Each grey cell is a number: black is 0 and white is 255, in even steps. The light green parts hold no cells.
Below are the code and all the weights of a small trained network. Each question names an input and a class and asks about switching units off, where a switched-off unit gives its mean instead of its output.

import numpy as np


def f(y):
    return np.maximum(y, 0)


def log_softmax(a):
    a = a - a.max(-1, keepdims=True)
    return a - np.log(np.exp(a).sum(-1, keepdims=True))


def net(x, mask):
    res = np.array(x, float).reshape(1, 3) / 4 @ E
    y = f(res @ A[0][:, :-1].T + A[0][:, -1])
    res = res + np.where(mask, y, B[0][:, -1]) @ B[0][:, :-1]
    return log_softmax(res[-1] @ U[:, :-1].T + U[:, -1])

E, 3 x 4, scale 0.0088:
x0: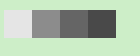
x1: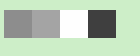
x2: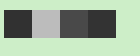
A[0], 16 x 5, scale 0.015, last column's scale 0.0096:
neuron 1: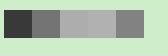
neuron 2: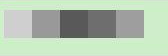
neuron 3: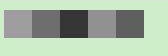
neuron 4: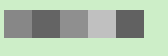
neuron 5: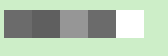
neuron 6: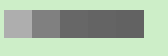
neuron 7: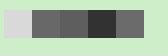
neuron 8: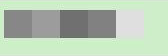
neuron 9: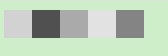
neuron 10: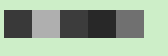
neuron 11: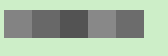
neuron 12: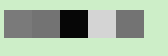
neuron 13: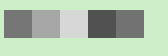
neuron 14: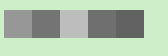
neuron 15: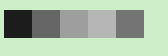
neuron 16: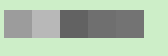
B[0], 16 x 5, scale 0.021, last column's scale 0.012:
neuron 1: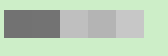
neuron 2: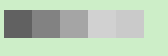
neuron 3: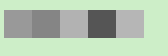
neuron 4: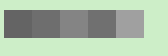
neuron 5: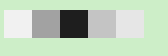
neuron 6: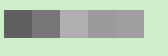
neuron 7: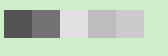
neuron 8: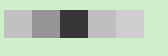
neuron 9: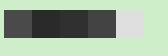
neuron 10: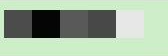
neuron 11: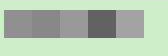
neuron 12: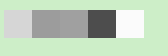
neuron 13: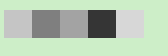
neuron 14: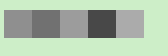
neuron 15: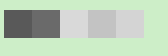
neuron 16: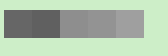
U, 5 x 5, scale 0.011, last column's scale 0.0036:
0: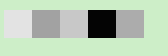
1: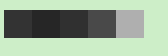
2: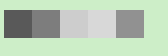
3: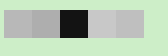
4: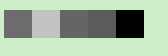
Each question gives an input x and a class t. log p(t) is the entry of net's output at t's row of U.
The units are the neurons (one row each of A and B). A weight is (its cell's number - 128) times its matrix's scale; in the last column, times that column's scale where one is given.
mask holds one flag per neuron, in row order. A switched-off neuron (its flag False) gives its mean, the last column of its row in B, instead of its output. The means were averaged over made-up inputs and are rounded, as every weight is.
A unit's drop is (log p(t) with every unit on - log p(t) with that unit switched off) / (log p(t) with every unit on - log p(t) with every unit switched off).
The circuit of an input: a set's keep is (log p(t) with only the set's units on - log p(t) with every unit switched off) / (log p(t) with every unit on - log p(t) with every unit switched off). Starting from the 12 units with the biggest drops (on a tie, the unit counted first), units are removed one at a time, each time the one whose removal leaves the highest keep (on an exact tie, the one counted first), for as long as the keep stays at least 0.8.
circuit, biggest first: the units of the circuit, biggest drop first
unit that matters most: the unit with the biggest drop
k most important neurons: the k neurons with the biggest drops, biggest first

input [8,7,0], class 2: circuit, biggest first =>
(neuron 7)
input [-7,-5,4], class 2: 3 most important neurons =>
(neuron 15; neuron 13; neuron 1)
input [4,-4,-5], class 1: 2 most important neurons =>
(neuron 9; neuron 13)
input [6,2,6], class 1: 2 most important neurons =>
(neuron 10; neuron 15)
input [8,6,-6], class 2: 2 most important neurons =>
(neuron 7; neuron 2)
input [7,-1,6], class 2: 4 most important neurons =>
(neuron 7; neuron 9; neuron 2; neuron 6)
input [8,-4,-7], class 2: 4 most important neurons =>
(neuron 7; neuron 2; neuron 10; neuron 6)
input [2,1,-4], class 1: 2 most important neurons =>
(neuron 9; neuron 12)
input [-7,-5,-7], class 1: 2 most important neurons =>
(neuron 9; neuron 7)
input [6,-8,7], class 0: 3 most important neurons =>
(neuron 12; neuron 3; neuron 9)
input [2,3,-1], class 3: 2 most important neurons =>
(neuron 12; neuron 3)
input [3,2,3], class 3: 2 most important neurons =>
(neuron 9; neuron 15)
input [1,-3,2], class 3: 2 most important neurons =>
(neuron 13; neuron 14)
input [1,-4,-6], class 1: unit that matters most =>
neuron 9
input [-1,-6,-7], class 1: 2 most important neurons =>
(neuron 9; neuron 13)
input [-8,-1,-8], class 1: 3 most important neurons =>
(neuron 9; neuron 7; neuron 2)
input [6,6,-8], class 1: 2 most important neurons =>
(neuron 9; neuron 12)
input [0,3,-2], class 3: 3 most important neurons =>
(neuron 12; neuron 10; neuron 3)
